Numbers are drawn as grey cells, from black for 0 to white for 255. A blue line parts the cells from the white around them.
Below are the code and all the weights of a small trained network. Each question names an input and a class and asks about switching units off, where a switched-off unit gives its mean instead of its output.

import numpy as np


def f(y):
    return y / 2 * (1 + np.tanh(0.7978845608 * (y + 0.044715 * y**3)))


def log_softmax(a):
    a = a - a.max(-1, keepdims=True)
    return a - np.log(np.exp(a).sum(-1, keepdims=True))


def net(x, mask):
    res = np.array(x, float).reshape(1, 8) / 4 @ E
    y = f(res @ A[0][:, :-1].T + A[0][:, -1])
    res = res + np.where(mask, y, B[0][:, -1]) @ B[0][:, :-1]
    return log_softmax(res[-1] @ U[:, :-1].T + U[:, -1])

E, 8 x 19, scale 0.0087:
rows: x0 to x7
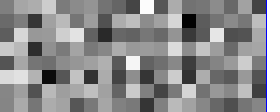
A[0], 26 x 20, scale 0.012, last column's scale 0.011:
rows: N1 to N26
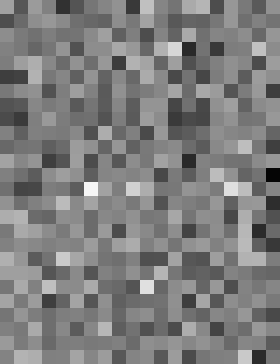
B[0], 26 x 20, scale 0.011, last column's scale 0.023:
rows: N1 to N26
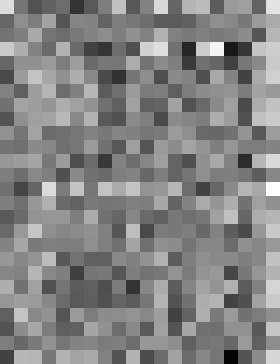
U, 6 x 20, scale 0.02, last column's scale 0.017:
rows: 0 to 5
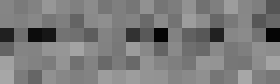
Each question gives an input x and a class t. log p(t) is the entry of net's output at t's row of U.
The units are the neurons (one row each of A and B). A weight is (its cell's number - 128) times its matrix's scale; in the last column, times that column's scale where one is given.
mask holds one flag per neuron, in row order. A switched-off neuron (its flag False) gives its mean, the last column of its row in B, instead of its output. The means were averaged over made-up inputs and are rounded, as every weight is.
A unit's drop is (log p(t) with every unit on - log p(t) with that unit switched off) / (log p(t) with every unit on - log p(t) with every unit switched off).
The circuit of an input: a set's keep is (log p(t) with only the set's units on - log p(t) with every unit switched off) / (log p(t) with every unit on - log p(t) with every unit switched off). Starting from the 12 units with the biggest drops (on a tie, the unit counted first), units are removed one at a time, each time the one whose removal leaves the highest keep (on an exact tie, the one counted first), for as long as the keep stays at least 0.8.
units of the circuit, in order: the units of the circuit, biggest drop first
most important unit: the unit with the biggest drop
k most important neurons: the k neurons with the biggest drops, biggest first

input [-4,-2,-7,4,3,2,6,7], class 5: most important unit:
N6
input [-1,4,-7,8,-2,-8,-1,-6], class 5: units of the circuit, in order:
(N14; N1)
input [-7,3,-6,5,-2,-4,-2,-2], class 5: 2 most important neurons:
(N14; N12)
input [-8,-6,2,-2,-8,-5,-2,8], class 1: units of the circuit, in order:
(N24; N4)
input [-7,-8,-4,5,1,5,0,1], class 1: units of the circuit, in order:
(N4; N24)
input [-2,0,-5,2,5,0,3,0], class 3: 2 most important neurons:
(N1; N21)
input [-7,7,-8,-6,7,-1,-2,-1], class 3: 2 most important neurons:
(N14; N1)
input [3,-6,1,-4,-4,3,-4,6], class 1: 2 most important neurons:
(N4; N24)
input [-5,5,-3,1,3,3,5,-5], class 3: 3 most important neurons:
(N14; N1; N21)
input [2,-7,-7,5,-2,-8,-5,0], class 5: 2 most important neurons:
(N1; N14)
